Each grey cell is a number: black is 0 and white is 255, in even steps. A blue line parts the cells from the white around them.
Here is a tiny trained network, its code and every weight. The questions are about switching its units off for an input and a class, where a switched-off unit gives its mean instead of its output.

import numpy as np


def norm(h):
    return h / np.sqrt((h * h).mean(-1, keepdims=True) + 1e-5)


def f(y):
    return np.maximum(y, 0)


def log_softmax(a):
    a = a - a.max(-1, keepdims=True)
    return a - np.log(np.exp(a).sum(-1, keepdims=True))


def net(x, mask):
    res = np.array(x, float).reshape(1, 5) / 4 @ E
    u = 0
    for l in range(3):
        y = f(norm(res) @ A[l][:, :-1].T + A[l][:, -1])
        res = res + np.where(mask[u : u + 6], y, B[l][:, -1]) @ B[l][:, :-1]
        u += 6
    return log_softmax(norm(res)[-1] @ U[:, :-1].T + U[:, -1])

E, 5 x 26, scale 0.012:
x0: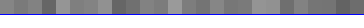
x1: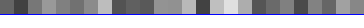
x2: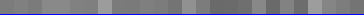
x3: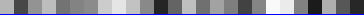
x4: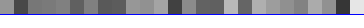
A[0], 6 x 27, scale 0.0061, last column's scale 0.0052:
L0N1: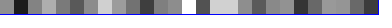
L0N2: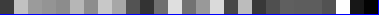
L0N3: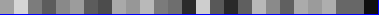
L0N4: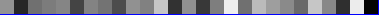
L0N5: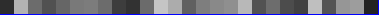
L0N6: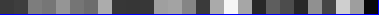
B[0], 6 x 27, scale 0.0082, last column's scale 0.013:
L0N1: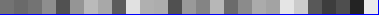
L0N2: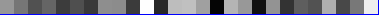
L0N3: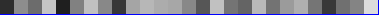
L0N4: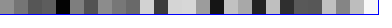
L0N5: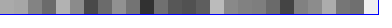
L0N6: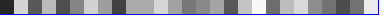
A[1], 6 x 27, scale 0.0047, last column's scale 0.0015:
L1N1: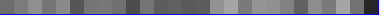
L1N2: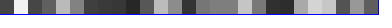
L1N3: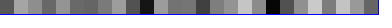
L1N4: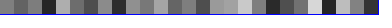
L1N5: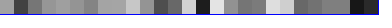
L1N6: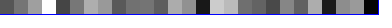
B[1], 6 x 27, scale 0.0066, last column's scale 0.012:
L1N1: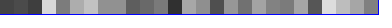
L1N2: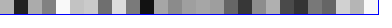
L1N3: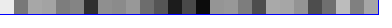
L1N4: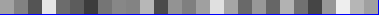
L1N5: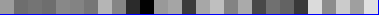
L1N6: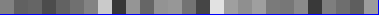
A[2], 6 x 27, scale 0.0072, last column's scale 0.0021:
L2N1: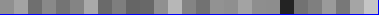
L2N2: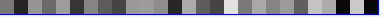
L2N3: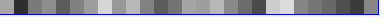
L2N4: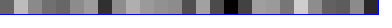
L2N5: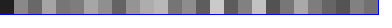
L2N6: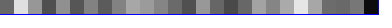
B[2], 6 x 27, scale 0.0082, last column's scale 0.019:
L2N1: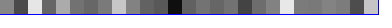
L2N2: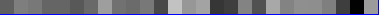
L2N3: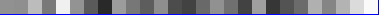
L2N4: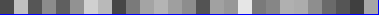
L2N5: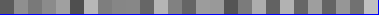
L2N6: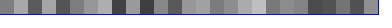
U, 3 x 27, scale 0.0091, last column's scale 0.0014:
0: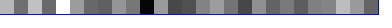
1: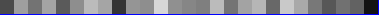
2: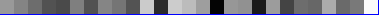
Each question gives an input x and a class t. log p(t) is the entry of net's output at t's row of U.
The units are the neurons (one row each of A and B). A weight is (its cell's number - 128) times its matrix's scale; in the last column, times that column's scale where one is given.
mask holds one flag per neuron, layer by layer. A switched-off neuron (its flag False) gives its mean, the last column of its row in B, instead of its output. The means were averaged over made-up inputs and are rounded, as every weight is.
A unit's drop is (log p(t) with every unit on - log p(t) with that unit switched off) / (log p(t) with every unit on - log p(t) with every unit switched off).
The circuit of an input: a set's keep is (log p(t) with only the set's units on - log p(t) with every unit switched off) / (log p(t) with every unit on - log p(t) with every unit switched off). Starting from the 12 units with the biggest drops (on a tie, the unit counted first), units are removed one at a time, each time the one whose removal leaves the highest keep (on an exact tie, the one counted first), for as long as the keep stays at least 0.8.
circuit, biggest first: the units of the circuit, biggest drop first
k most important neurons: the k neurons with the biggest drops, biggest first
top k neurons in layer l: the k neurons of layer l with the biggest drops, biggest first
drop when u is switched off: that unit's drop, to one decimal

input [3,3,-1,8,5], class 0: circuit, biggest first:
(L2N3)
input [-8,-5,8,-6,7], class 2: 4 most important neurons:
(L0N4; L2N3; L2N2; L1N5)
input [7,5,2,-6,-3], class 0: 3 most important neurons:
(L0N5; L1N2; L0N1)
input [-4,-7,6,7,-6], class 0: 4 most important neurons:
(L0N6; L0N4; L2N3; L1N5)
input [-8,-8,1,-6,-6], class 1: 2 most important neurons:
(L0N3; L2N4)
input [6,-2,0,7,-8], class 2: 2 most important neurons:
(L0N2; L1N2)
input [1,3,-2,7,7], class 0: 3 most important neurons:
(L2N3; L0N2; L0N1)
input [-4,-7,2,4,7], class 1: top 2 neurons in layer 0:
(L0N2; L0N3)
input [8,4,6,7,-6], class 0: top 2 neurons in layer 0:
(L0N4; L0N1)
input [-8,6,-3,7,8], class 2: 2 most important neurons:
(L0N4; L1N2)
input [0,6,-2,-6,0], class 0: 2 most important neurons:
(L0N5; L1N2)
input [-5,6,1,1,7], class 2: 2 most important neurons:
(L0N4; L0N3)
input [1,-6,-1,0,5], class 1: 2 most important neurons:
(L0N3; L0N2)
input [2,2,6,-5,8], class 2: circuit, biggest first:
(L0N4)
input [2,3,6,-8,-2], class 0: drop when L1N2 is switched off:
0.1
